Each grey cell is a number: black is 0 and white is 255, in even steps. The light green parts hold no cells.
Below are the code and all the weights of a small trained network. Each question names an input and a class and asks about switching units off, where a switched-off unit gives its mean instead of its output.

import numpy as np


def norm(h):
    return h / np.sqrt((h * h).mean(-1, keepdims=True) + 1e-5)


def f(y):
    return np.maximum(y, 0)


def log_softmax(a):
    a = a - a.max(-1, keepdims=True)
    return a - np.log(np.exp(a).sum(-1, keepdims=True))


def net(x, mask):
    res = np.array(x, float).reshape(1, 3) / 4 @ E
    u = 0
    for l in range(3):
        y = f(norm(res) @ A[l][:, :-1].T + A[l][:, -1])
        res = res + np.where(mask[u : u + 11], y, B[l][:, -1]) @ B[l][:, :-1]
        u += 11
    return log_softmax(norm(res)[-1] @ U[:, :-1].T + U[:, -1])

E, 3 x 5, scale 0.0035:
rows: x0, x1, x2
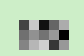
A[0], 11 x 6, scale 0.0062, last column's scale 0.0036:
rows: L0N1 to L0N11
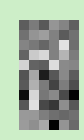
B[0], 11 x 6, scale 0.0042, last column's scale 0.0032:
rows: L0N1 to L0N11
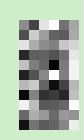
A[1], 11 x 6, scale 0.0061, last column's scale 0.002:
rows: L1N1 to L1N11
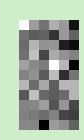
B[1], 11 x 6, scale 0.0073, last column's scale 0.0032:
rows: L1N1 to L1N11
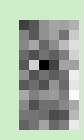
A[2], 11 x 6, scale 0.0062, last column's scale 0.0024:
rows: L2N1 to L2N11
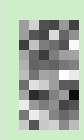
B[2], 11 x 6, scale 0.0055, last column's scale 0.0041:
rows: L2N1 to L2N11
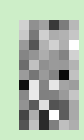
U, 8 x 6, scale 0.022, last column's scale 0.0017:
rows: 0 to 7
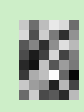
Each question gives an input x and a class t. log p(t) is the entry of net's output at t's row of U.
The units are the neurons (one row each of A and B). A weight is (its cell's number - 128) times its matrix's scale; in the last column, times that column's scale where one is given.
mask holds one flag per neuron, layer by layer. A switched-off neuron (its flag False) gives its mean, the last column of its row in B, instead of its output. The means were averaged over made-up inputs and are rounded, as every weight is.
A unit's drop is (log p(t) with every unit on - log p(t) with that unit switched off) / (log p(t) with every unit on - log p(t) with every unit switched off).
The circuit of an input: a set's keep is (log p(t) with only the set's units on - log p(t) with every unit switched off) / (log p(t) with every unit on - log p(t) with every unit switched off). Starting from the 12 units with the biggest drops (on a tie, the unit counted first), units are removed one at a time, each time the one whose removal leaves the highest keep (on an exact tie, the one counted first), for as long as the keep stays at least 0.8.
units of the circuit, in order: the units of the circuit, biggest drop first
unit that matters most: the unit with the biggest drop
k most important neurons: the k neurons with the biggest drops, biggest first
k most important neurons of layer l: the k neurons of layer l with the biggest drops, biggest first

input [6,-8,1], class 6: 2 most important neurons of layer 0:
L0N3, L0N9
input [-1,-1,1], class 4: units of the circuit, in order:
L0N11
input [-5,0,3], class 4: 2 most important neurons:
L0N6, L1N9
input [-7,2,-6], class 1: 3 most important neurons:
L0N5, L0N3, L2N3
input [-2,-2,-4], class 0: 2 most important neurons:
L0N5, L2N2
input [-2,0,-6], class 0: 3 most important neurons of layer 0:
L0N8, L0N4, L0N11
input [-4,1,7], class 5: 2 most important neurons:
L0N5, L1N6
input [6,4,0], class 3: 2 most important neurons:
L0N6, L2N3
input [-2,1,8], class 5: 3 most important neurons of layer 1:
L1N6, L1N4, L1N8
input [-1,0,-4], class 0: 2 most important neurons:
L0N8, L0N4
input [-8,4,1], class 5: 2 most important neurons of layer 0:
L0N2, L0N9
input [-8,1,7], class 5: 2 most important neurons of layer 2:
L2N10, L2N7
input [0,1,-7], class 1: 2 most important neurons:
L0N5, L0N3
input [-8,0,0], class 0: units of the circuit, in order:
L2N11
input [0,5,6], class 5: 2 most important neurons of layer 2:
L2N3, L2N7
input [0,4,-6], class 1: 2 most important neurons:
L0N5, L0N11
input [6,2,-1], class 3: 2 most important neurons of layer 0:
L0N6, L0N8
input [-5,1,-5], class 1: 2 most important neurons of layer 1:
L1N3, L1N10
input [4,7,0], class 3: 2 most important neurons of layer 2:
L2N3, L2N8
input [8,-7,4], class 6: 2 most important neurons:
L0N9, L2N1
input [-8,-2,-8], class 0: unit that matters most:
L2N11
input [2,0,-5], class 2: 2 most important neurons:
L1N5, L0N8
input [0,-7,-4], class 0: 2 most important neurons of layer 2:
L2N6, L2N4
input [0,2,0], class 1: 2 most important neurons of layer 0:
L0N6, L0N11
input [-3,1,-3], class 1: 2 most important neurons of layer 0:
L0N3, L0N5
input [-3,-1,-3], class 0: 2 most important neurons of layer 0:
L0N8, L0N4
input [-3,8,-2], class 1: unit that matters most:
L1N6
